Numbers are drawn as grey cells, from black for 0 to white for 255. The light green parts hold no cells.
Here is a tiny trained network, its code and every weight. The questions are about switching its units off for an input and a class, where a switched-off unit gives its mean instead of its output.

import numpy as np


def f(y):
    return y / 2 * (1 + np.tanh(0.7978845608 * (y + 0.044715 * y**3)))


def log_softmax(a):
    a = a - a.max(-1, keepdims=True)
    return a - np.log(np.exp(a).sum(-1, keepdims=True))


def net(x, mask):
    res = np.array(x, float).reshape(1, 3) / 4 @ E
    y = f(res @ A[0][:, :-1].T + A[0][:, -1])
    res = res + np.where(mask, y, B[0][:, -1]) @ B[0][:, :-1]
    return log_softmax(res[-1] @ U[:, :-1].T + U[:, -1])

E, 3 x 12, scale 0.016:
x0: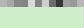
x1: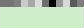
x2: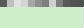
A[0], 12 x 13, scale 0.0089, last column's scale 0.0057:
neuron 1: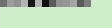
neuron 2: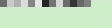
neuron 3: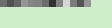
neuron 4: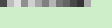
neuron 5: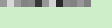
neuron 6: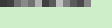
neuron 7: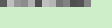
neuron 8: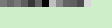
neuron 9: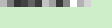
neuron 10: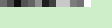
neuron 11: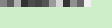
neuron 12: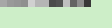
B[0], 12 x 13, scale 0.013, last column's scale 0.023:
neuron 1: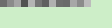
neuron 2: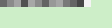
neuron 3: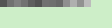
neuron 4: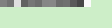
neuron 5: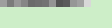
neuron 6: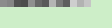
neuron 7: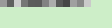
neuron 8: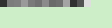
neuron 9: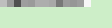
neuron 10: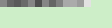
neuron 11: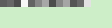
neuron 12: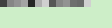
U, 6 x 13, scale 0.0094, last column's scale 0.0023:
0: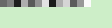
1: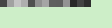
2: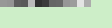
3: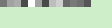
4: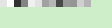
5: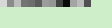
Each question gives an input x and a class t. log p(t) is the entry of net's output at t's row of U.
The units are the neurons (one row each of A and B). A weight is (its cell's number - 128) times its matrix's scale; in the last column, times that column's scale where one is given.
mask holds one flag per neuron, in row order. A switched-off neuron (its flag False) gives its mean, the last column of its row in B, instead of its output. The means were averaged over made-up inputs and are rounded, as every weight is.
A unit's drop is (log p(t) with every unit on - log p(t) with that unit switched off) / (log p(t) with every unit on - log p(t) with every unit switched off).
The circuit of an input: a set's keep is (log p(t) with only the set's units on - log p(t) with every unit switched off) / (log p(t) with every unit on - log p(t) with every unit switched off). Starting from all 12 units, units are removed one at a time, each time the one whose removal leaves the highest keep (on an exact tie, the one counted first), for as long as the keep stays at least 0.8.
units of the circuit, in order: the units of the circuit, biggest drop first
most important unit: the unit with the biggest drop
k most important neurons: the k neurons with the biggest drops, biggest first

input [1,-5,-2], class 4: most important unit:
neuron 9
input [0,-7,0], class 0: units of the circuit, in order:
neuron 11; neuron 4
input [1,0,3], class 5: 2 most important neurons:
neuron 8; neuron 11
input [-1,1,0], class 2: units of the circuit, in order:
neuron 12; neuron 4
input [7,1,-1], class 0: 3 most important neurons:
neuron 12; neuron 6; neuron 1
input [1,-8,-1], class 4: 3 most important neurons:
neuron 9; neuron 12; neuron 5
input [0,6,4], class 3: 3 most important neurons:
neuron 2; neuron 11; neuron 8
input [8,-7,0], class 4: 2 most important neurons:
neuron 9; neuron 4
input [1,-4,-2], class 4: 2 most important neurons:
neuron 9; neuron 12
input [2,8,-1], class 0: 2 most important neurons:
neuron 12; neuron 4
